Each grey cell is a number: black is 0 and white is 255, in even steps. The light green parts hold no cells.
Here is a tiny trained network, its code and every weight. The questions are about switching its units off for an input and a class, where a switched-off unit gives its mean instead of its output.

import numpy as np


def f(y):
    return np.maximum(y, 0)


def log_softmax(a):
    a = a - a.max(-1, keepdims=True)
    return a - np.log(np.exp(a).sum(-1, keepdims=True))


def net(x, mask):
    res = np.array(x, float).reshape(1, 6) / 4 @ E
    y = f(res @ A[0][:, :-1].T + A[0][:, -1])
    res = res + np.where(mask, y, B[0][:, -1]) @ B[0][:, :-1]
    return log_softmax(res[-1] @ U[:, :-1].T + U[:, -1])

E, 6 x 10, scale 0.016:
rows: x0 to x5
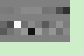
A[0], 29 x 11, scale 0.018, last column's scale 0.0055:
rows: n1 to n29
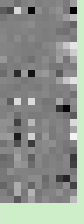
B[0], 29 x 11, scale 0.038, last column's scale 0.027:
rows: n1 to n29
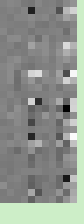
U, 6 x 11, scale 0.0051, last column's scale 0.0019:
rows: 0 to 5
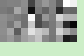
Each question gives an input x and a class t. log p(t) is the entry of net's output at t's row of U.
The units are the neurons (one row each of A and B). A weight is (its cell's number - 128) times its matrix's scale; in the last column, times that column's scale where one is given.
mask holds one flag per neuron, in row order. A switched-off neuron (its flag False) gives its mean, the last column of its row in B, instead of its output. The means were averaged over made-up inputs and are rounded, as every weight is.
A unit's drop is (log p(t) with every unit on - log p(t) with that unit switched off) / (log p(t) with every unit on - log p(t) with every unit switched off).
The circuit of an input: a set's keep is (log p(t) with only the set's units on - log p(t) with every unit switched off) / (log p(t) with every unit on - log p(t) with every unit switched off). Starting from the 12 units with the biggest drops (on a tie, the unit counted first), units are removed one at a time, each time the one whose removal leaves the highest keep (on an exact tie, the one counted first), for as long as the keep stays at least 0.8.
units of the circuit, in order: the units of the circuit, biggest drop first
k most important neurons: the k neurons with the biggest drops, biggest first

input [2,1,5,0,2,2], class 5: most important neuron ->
(n20)
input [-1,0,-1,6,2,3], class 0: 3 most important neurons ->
(n2; n16; n26)
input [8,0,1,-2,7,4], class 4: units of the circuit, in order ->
(n16; n11)
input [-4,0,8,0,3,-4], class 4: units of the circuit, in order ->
(n20; n16)
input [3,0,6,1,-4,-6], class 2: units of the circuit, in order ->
(n16; n15)
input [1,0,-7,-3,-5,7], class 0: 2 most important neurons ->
(n16; n26)
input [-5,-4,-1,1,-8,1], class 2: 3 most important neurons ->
(n15; n2; n28)
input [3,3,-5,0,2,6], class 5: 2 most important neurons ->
(n20; n18)
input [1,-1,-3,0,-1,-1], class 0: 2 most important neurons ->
(n11; n15)
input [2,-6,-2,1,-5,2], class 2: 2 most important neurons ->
(n15; n2)
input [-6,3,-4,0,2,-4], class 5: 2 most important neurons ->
(n20; n18)
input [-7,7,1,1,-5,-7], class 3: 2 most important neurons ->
(n15; n2)
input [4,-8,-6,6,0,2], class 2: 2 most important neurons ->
(n15; n20)
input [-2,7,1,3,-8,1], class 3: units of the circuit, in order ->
(n15)
